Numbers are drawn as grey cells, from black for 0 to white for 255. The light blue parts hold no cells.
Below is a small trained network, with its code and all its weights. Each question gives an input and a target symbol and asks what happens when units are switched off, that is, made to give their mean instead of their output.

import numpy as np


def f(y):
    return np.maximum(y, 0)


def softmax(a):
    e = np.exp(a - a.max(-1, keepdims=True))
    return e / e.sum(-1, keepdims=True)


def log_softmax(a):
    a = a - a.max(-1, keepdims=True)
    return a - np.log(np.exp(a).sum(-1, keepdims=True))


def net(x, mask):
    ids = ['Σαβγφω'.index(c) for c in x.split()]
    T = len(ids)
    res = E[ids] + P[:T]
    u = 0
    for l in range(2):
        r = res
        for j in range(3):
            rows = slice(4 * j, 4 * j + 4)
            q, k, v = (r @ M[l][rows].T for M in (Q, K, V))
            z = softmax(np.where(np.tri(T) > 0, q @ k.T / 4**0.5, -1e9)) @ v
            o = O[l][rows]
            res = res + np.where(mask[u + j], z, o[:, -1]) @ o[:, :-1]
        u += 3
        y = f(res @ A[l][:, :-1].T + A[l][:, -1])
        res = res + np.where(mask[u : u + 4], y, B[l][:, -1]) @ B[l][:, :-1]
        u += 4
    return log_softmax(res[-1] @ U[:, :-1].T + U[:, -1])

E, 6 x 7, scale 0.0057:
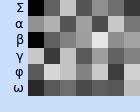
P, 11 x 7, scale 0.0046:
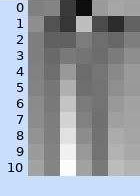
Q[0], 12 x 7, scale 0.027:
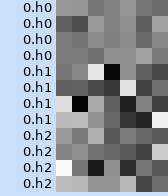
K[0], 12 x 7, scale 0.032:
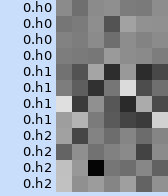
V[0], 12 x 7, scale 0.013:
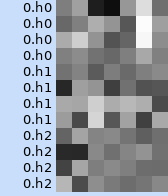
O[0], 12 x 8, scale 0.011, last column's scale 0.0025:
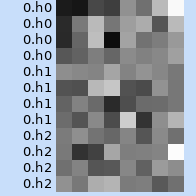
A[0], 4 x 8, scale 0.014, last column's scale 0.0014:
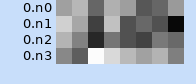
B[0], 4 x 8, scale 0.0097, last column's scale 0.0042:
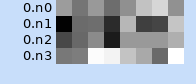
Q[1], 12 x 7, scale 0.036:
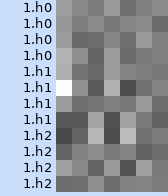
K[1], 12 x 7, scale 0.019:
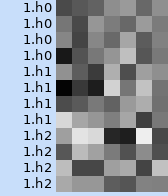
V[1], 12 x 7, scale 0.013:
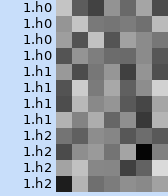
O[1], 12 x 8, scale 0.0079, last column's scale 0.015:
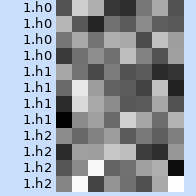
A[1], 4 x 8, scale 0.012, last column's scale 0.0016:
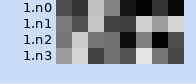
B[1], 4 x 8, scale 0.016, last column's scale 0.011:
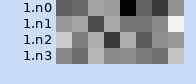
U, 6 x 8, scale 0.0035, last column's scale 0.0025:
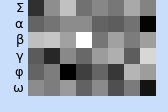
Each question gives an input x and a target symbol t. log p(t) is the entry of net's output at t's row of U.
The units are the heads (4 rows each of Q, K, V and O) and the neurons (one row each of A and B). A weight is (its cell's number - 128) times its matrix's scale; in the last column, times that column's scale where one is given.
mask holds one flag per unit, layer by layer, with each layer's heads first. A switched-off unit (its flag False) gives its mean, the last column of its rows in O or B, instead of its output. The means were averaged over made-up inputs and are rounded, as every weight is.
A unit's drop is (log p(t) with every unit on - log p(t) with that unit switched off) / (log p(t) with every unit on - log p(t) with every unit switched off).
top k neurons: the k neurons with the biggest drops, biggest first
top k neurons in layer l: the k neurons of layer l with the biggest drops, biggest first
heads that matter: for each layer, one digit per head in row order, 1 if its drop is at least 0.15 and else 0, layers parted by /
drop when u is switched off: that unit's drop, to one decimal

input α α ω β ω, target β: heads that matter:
010 / 010
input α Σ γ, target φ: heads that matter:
110 / 001
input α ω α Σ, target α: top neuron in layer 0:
(0.n1)
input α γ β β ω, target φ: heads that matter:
101 / 001
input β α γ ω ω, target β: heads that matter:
110 / 101
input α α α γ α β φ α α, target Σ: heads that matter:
101 / 010
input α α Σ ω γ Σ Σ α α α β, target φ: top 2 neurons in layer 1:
(1.n1, 1.n3)
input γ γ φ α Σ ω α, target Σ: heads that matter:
111 / 010
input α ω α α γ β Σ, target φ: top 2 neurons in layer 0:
(0.n3, 0.n1)
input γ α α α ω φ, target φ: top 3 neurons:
(1.n1, 0.n3, 1.n3)
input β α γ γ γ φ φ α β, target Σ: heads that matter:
111 / 010
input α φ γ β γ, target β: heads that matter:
111 / 101
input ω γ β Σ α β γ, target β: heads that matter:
101 / 101
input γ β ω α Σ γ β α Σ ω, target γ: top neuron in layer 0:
(0.n1)
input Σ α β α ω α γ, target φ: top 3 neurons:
(1.n1, 0.n3, 1.n3)
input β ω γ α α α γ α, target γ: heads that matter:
110 / 010
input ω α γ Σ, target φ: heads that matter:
111 / 001
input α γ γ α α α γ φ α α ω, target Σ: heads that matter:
101 / 010
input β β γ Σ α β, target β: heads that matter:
110 / 101
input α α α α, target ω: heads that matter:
010 / 110
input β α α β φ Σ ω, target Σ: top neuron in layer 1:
(1.n1)
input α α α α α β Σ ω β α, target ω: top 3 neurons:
(1.n2, 1.n3, 0.n3)
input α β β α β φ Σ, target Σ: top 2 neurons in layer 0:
(0.n1, 0.n3)
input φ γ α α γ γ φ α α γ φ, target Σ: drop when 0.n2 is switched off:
-0.1
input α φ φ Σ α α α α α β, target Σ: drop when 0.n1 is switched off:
-0.1
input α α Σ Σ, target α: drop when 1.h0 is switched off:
0.2
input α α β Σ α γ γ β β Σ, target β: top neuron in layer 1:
(1.n1)
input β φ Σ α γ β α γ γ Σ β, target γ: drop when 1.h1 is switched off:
0.5
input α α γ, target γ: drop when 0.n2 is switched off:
0.0
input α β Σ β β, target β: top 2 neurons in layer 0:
(0.n3, 0.n1)
